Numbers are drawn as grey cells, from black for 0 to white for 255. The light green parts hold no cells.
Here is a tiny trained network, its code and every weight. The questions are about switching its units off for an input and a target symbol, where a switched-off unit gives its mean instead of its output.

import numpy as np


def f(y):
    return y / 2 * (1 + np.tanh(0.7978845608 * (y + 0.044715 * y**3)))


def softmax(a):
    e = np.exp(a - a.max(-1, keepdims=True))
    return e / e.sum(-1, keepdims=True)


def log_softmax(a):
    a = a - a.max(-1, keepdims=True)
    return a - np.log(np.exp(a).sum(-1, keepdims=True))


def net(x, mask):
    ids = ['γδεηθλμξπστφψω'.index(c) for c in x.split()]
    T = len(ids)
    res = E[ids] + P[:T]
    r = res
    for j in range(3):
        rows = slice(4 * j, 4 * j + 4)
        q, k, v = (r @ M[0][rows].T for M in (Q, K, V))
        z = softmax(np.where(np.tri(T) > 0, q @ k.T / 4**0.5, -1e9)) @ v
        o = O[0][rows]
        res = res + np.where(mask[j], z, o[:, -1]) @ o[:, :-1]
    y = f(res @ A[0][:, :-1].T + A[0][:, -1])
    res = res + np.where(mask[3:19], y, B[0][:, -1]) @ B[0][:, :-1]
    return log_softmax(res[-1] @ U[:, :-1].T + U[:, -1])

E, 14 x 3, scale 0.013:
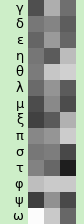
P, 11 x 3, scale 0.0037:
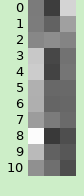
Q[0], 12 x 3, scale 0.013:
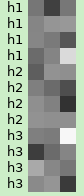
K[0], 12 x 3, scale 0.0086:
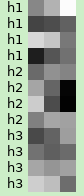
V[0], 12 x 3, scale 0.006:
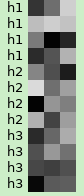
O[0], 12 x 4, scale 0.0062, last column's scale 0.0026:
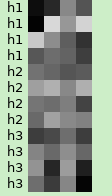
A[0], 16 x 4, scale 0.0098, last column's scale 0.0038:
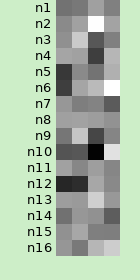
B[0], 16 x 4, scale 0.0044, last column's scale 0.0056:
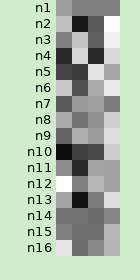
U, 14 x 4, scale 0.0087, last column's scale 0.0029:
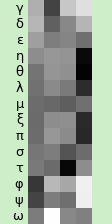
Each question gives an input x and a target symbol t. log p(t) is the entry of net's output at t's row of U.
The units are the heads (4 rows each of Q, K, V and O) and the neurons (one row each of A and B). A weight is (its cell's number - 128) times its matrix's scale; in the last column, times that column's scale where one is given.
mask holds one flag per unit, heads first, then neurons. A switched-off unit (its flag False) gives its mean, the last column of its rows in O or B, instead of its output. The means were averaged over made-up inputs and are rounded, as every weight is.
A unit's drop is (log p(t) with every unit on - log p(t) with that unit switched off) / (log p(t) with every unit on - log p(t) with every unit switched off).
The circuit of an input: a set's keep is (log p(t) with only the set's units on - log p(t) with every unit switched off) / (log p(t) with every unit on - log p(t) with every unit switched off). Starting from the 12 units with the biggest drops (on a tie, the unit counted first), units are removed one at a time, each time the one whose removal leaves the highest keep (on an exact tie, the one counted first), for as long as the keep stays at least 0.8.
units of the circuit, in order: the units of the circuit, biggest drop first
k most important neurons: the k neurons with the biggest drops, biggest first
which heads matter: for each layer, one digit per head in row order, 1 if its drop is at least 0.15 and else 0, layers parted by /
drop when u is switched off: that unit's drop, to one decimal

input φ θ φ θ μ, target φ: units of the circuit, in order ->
h1; n2; n5
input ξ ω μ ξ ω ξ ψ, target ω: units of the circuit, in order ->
h1; h3; n2; n13
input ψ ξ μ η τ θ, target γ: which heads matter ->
001
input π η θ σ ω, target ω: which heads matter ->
001
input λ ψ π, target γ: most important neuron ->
n4
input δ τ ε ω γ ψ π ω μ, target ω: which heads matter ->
101
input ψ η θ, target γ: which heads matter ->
000
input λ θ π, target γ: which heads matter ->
000
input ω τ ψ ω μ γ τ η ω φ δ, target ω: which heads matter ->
101
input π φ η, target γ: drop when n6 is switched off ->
0.2
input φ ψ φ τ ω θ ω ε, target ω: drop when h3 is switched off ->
0.3
